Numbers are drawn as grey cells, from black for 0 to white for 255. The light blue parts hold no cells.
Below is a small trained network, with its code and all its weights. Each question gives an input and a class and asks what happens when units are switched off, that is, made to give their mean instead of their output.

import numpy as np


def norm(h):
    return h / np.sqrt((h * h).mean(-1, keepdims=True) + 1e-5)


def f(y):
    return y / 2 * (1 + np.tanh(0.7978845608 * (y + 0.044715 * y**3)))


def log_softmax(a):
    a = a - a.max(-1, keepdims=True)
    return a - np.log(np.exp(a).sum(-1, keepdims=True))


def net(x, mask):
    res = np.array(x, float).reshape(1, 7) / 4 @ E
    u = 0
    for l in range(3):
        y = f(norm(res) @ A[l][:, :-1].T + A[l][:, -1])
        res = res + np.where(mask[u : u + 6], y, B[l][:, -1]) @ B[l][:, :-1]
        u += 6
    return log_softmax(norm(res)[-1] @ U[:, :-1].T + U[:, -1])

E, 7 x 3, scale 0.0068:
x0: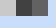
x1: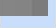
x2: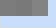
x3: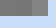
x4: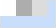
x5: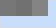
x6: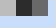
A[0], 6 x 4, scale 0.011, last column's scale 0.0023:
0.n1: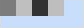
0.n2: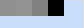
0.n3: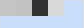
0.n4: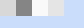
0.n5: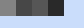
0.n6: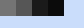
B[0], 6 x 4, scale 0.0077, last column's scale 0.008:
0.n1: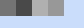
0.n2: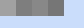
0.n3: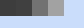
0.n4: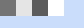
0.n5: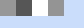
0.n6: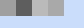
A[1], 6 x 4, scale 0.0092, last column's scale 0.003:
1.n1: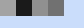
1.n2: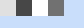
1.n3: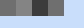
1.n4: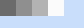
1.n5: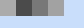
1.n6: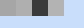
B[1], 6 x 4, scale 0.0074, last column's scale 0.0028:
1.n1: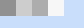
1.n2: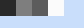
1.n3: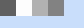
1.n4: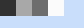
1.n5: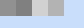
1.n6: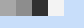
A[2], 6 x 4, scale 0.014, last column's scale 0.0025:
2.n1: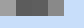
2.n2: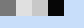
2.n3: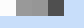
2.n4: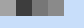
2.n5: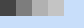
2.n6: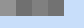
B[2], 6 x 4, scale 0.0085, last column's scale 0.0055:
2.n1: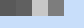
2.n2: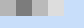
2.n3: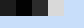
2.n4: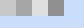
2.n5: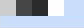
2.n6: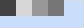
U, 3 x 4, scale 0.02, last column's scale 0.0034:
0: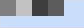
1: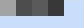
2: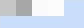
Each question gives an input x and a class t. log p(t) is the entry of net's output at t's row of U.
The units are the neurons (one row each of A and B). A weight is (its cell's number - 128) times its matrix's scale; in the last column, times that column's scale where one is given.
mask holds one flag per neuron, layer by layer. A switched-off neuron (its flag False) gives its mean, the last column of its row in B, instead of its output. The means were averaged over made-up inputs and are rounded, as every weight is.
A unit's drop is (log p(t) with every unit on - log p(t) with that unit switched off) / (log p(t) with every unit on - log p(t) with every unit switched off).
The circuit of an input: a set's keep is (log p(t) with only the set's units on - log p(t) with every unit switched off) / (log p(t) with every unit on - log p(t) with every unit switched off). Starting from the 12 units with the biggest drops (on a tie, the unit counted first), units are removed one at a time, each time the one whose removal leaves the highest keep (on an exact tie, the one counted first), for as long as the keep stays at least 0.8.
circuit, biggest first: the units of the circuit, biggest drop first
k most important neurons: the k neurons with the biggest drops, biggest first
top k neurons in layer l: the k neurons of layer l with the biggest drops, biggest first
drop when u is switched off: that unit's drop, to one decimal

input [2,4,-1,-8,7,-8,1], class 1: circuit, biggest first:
(2.n3)
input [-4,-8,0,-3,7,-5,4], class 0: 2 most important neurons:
(0.n4, 2.n3)
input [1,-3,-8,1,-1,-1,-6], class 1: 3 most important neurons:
(0.n4, 0.n1, 2.n5)
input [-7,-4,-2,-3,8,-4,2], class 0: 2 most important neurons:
(0.n4, 0.n5)
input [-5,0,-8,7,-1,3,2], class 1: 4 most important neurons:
(0.n4, 2.n5, 1.n6, 1.n2)
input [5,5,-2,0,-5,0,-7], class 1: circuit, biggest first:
(0.n4, 0.n1)
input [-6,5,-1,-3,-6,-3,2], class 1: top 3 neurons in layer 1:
(1.n6, 1.n2, 1.n1)
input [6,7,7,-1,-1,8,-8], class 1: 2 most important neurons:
(0.n4, 0.n1)
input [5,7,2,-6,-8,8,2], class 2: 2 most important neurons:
(2.n4, 2.n3)
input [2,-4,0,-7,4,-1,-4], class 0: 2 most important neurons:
(1.n6, 0.n5)
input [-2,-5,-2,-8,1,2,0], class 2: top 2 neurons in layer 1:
(1.n2, 1.n3)
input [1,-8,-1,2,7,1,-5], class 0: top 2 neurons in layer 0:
(0.n4, 0.n5)
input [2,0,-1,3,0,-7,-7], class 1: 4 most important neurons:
(0.n4, 0.n1, 2.n5, 1.n6)
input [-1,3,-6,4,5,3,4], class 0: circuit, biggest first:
(0.n4)
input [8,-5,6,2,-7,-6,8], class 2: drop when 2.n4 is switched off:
0.1
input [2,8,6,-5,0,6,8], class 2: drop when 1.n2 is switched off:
0.2
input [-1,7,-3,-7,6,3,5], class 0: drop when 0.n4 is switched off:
0.4
